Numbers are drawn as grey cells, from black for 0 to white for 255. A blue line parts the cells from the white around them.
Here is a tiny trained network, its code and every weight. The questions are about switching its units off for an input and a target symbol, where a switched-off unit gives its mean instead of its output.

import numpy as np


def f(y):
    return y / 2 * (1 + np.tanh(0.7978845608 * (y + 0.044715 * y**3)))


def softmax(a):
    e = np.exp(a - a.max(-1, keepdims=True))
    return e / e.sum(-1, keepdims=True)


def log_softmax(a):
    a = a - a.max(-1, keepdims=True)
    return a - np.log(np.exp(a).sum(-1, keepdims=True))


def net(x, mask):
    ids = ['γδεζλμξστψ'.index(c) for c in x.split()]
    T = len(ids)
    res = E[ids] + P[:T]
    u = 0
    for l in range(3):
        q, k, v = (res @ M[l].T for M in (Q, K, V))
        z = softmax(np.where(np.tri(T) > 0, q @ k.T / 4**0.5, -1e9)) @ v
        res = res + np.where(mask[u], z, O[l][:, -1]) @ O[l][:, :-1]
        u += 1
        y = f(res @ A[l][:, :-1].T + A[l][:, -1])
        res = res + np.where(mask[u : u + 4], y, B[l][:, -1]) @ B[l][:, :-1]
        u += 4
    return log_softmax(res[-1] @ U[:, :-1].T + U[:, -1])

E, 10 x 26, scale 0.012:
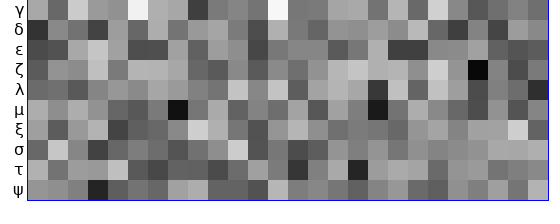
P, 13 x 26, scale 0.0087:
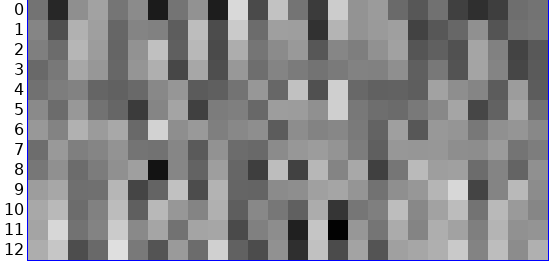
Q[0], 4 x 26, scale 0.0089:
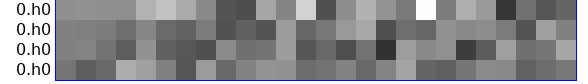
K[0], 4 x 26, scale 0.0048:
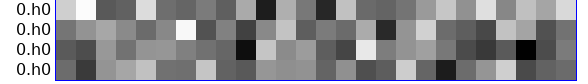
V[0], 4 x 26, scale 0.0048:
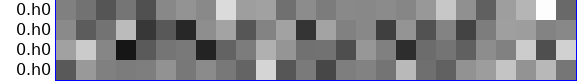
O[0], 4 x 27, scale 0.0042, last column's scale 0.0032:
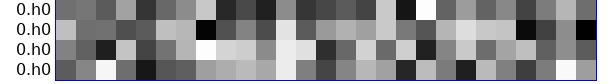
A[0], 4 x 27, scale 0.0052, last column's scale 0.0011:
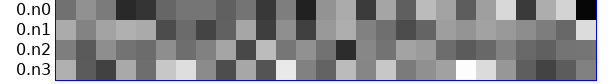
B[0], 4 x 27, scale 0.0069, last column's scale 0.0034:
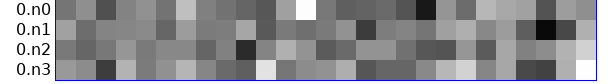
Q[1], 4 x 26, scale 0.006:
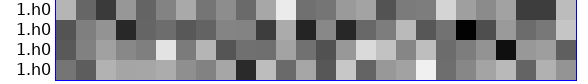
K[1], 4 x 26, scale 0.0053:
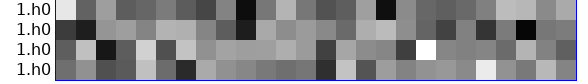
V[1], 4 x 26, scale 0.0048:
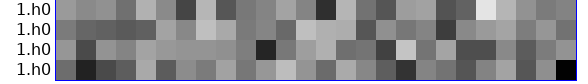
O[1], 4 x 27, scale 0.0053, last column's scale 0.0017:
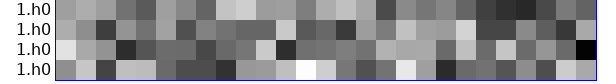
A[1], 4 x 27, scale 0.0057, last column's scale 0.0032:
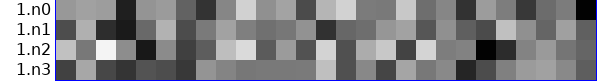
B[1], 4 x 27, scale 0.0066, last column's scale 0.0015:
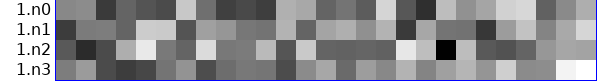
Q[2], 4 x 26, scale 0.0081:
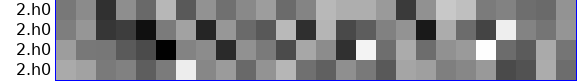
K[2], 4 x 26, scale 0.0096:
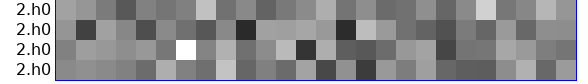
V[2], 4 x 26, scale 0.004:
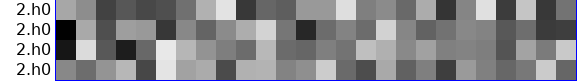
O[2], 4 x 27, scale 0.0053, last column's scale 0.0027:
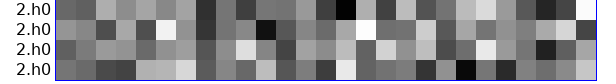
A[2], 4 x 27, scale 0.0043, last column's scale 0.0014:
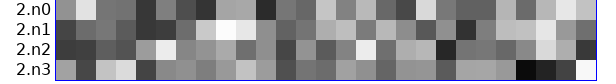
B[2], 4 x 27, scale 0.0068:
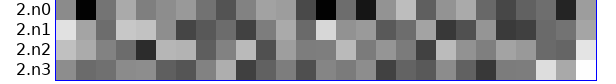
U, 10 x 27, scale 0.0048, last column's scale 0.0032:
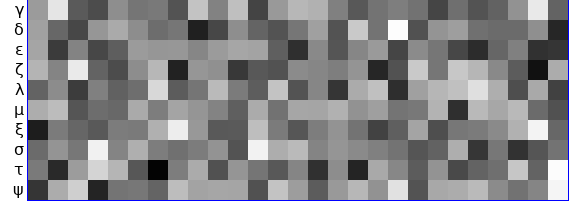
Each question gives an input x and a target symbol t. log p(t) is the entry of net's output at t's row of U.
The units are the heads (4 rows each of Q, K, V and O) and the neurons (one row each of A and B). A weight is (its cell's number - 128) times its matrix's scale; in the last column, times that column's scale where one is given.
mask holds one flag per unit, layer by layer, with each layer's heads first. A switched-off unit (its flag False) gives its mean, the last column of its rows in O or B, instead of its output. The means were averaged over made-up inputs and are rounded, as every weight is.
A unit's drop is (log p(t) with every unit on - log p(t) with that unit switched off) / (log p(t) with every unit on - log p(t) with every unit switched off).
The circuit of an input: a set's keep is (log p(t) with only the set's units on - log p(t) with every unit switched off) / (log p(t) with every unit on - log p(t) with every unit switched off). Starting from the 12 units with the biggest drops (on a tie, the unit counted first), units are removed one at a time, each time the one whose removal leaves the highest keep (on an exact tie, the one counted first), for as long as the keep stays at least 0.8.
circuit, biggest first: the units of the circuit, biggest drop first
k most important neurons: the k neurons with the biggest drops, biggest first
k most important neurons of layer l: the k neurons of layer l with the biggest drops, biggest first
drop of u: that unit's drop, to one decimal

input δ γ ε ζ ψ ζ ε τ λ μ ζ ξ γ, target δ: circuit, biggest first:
(0.h0)
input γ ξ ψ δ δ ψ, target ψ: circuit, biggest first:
(2.h0 2.n3 1.h0)
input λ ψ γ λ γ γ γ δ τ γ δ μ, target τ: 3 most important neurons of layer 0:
(0.n3 0.n1 0.n0)
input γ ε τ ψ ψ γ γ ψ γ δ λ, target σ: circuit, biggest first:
(1.h0 2.h0)
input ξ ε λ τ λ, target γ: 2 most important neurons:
(0.n3 2.n3)
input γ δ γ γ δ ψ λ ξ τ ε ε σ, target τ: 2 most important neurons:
(1.n1 2.n0)
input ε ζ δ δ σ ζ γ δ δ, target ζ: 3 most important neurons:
(2.n2 1.n1 0.n3)
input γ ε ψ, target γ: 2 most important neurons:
(0.n2 1.n1)
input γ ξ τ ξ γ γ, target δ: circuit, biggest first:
(0.h0 0.n3)
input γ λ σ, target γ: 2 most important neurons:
(0.n2 2.n1)
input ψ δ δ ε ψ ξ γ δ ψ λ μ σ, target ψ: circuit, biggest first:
(2.h0 1.n1 2.n3 2.n2)
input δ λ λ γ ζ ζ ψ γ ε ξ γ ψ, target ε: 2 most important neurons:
(2.n0 1.n1)
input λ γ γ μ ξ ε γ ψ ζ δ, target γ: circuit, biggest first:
(2.h0 2.n1 1.n3 0.n3)
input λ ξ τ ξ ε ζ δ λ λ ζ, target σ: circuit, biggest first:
(1.h0)
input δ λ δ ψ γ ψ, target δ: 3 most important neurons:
(2.n1 2.n0 1.n3)
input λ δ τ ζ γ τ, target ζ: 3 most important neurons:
(1.n0 0.n1 1.n2)
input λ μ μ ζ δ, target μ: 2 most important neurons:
(2.n2 2.n1)
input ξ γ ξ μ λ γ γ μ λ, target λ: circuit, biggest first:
(0.h0 0.n3)
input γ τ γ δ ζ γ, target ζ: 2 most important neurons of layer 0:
(0.n2 0.n3)
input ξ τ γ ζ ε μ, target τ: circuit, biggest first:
(1.n2)
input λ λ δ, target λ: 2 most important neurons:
(1.n3 2.n2)
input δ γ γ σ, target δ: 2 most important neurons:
(2.n1 1.n1)
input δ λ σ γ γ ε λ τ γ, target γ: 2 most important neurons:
(0.n3 2.n3)
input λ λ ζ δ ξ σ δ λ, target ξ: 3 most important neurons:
(0.n3 2.n3 2.n1)
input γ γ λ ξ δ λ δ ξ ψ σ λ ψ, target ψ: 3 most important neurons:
(1.n1 2.n3 2.n2)
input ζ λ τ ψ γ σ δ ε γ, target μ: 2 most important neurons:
(2.n2 0.n1)
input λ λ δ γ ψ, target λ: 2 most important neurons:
(1.n3 2.n0)
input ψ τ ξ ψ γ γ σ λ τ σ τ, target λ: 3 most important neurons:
(1.n0 0.n1 2.n1)
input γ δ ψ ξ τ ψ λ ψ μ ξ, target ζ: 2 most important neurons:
(0.n0 1.n2)
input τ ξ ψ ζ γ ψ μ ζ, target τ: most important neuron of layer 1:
(1.n3)
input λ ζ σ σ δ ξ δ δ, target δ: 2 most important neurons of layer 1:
(1.n3 1.n2)
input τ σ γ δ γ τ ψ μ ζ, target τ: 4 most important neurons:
(0.n3 2.n3 2.n2 1.n1)
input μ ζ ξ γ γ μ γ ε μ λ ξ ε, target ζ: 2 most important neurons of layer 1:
(1.n0 1.n2)
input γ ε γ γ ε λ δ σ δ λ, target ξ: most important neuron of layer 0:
(0.n3)
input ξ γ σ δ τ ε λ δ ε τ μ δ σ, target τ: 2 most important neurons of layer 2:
(2.n0 2.n1)
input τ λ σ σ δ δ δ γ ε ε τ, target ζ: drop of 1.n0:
1.0
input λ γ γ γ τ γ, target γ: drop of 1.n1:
0.0
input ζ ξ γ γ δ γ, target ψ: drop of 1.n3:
0.1
